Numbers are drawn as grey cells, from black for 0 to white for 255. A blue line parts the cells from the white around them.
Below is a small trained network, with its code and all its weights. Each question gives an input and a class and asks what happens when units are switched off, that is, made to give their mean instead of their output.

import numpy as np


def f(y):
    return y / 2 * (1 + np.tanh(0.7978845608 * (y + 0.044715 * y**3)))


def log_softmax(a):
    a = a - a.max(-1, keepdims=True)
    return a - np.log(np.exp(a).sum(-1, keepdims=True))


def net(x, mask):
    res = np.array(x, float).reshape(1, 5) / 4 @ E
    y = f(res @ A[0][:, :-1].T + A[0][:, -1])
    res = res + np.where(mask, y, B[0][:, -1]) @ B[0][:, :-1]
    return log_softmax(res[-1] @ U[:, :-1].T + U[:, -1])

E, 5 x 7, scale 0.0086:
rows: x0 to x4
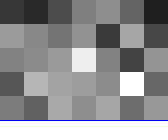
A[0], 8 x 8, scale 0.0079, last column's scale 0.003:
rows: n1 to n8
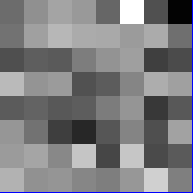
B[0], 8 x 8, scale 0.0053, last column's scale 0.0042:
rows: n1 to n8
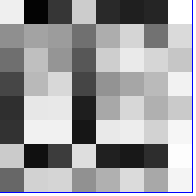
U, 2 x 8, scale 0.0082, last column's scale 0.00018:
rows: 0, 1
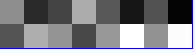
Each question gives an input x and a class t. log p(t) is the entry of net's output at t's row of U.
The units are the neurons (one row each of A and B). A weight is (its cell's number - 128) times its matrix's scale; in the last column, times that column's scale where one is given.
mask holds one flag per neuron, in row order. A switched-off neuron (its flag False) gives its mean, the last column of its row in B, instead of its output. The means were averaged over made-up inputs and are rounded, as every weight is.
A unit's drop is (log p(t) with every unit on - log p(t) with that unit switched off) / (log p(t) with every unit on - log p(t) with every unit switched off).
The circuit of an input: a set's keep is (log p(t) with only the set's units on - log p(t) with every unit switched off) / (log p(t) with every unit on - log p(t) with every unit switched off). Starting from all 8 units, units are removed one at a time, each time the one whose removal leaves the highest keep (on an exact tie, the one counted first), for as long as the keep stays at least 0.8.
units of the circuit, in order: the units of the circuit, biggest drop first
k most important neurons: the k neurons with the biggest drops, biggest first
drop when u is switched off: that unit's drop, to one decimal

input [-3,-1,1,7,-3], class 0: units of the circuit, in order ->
[n1, n7]
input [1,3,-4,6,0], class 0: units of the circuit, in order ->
[n1]
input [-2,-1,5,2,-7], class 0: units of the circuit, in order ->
[n6, n5]
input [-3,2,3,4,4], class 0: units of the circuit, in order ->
[n6, n7, n5]
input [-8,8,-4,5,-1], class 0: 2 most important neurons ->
[n1, n7]
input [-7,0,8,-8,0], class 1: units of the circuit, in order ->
[n8, n7]
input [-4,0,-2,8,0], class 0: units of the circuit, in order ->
[n1, n7]
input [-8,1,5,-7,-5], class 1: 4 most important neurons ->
[n8, n4, n7, n1]
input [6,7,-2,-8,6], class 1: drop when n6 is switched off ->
0.2
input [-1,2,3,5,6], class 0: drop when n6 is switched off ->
0.1
